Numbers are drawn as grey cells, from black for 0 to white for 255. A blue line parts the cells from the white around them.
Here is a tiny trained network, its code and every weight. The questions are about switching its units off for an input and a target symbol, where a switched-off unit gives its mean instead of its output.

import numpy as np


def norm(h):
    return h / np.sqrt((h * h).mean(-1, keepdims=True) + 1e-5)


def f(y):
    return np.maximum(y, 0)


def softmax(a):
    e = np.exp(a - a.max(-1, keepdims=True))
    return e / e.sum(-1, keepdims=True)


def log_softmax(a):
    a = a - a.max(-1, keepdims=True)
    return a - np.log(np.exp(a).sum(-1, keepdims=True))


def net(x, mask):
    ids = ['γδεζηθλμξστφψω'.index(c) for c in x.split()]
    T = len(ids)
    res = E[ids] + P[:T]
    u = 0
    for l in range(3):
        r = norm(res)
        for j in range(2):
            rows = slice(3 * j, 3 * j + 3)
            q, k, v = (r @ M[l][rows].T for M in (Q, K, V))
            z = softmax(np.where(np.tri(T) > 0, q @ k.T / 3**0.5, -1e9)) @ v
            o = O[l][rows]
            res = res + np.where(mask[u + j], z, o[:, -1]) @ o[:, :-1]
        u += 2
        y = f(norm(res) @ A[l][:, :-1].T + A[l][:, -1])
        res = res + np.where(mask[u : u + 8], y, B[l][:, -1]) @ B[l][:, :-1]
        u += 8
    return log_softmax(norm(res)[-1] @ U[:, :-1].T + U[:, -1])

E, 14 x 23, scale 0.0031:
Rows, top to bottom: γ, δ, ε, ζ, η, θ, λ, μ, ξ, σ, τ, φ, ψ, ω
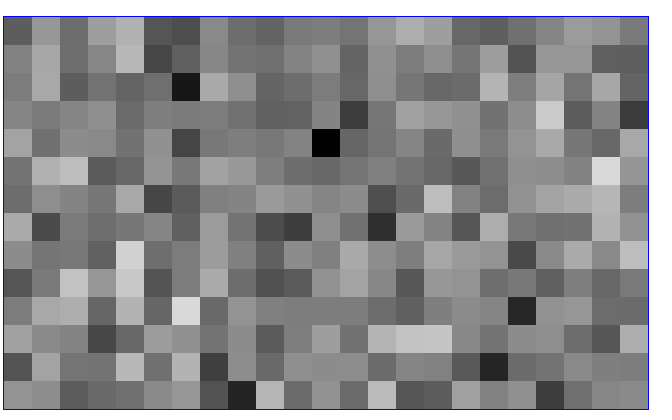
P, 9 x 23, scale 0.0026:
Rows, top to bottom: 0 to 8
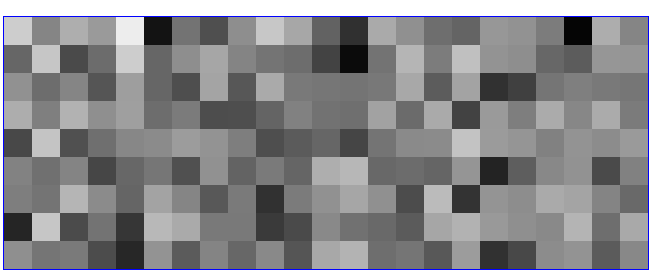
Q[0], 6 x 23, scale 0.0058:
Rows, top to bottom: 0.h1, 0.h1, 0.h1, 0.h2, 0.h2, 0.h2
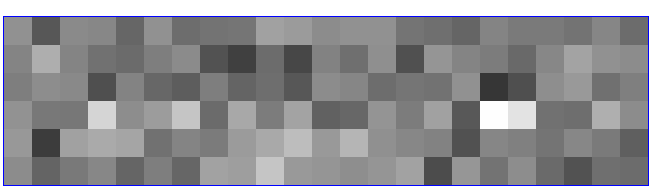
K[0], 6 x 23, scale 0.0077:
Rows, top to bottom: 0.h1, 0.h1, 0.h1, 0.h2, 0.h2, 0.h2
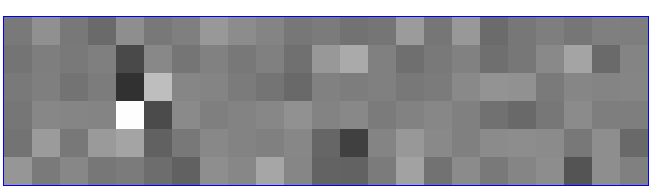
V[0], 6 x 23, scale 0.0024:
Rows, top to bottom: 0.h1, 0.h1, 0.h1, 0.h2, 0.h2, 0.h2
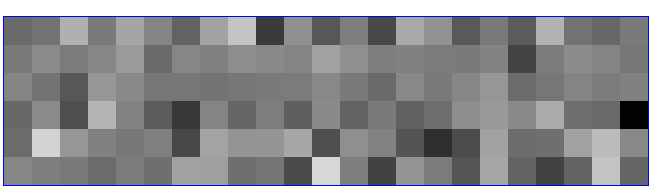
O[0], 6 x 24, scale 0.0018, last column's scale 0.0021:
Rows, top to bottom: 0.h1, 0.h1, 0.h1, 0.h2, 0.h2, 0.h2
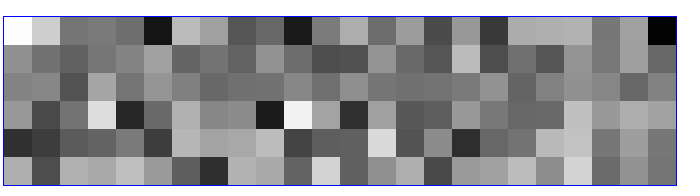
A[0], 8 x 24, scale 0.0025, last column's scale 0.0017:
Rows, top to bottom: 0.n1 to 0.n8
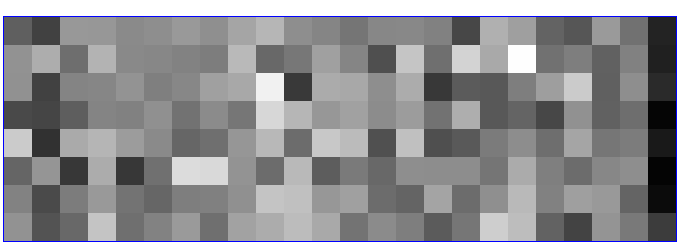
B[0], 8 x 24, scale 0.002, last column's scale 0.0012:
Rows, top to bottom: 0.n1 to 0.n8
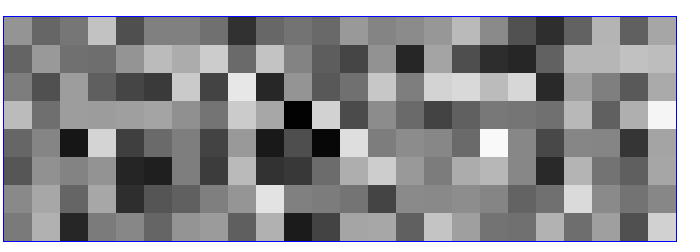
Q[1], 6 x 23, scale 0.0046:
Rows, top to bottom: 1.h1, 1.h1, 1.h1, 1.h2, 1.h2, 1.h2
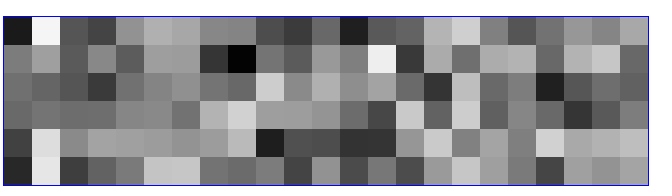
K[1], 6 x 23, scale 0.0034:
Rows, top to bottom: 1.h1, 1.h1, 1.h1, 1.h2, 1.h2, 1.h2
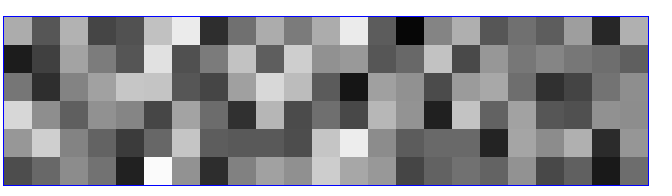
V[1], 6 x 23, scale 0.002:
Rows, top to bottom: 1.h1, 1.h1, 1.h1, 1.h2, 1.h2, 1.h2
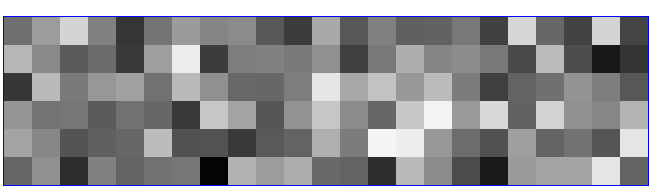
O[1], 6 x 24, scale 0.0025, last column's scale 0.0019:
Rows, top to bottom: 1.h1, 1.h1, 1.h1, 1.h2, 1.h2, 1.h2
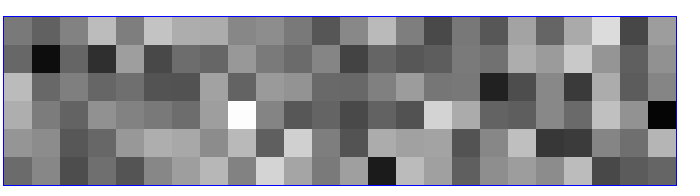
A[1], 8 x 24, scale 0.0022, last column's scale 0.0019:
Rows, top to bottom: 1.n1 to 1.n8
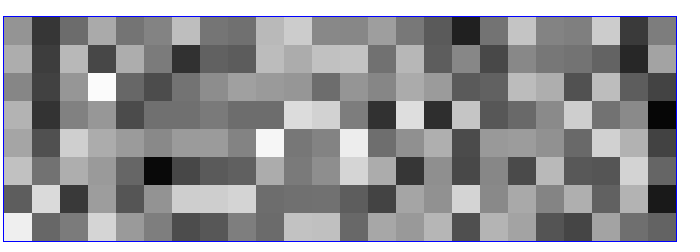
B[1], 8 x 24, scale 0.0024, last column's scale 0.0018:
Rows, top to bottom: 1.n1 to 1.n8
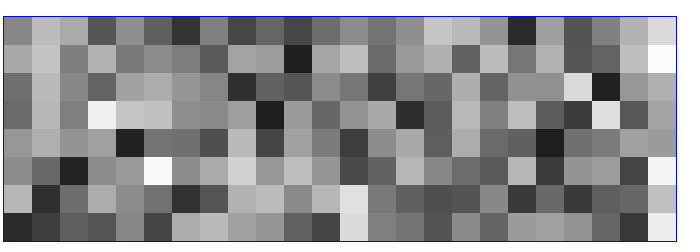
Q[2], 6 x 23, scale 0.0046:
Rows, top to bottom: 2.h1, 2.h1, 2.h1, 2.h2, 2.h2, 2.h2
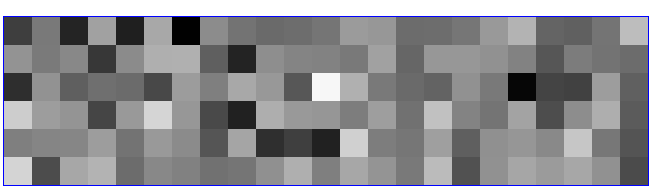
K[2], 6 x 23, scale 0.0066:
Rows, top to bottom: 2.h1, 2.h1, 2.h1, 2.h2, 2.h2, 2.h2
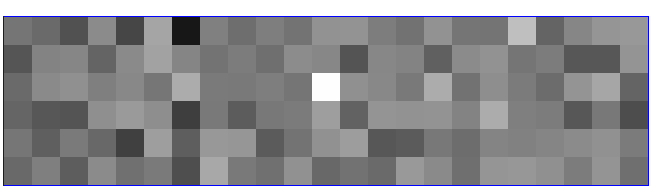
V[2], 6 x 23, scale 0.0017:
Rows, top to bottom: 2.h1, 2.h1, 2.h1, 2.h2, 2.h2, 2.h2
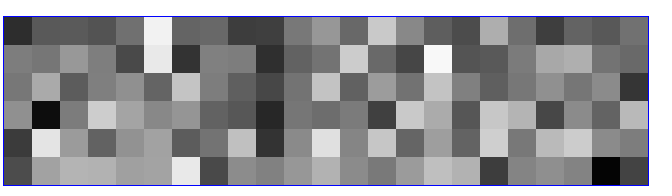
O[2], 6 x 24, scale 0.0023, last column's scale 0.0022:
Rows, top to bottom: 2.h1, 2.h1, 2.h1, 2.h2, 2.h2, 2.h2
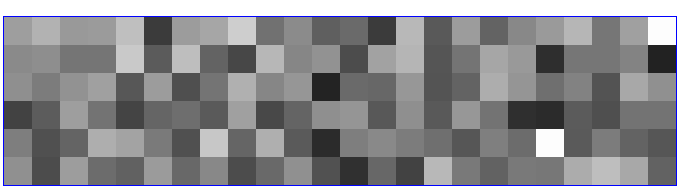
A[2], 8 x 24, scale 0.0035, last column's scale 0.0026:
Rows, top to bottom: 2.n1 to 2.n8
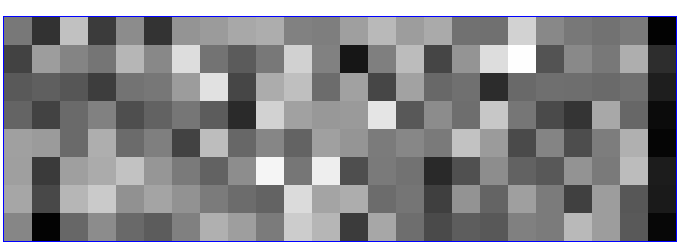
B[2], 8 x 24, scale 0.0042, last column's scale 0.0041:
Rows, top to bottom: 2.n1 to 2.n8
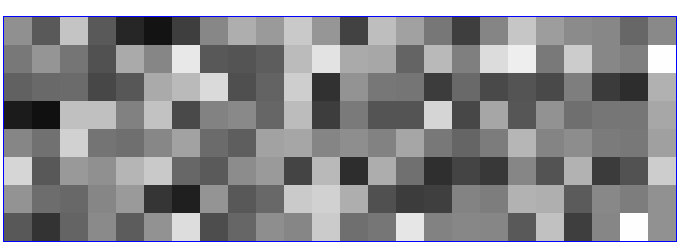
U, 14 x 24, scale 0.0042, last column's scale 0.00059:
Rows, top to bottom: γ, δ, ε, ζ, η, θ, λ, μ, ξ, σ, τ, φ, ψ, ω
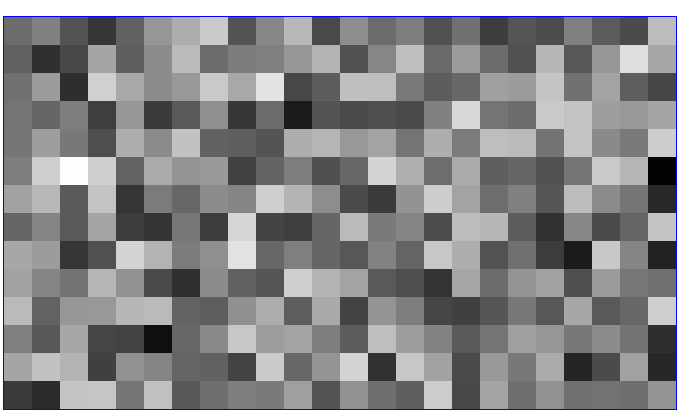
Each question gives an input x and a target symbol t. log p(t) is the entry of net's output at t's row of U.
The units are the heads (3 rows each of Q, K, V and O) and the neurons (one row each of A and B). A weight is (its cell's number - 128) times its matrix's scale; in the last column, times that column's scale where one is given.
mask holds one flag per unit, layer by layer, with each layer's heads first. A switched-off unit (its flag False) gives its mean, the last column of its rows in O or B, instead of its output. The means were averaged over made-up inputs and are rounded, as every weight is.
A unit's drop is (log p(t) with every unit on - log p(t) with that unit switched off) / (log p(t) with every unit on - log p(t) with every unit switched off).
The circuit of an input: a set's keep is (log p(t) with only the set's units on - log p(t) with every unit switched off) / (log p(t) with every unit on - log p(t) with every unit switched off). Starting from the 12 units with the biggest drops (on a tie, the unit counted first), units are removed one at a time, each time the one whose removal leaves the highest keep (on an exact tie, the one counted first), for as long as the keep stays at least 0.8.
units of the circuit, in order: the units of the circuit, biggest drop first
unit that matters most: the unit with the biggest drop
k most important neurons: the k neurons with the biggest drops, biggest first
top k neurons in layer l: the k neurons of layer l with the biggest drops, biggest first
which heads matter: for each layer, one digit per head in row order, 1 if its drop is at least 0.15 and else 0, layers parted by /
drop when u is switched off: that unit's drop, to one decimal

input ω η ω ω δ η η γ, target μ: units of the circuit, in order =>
(1.n7 0.h1 2.n2 0.n6)
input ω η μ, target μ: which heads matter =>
00 / 00 / 00
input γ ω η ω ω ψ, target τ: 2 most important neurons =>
(2.n6 0.n4)
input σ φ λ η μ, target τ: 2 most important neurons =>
(1.n7 2.n6)
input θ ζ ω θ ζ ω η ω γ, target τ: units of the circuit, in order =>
(0.h1 2.n6 0.n4)
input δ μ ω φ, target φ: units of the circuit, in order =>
(2.n1 1.n8)
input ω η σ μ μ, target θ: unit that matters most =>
1.h2
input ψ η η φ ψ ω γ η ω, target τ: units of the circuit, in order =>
(2.n6 0.n4)
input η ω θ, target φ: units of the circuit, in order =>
(0.h2 2.n1)
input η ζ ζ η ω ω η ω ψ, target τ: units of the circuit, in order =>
(0.h1 0.n4 2.n6)
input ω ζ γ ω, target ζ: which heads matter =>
10 / 01 / 10
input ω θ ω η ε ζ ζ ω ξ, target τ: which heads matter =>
10 / 00 / 00
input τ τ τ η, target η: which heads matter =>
10 / 00 / 10
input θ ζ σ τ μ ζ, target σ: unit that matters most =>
2.n7
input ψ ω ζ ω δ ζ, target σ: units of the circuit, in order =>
(0.h2 2.n7)
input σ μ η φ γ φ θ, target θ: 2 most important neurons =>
(2.n2 1.n5)
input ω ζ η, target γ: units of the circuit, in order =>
(0.h2 2.n3)
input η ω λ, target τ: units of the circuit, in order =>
(2.n6 0.n4 0.h1)
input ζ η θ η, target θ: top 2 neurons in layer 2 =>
(2.n2 2.n6)
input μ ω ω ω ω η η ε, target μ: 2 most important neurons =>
(1.n7 2.n2)
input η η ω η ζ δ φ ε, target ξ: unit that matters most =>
1.h2
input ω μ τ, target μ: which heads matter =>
01 / 00 / 00
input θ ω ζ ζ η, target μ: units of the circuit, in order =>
(0.n6 1.n7 0.h2 0.h1)
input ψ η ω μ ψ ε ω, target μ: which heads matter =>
11 / 01 / 11
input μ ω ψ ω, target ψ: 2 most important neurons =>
(1.n2 2.n2)
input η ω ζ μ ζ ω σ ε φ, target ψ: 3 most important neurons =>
(1.n2 2.n2 2.n6)
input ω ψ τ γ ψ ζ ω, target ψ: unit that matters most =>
0.h1
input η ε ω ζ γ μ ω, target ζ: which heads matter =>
10 / 11 / 10
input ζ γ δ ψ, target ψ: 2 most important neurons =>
(1.n2 2.n2)
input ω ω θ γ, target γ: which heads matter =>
00 / 10 / 00
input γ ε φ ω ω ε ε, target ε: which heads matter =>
00 / 00 / 01
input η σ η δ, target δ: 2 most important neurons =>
(2.n8 1.n6)
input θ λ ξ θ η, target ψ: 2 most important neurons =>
(1.n7 2.n5)
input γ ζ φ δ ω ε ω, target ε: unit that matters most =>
2.h2
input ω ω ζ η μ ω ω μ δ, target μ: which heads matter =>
01 / 00 / 00
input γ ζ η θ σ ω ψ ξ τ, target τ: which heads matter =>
00 / 00 / 00
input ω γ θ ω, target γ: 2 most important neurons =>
(1.n8 2.n3)
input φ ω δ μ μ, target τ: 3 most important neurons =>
(1.n7 0.n2 2.n6)
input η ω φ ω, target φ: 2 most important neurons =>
(1.n8 2.n1)
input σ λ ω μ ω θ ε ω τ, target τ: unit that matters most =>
0.h1
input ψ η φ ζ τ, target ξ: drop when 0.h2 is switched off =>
0.1
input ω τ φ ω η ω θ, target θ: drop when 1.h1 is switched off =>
0.2
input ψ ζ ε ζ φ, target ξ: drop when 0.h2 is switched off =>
0.1
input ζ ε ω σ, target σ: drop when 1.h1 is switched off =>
0.1
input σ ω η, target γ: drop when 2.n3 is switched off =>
0.4
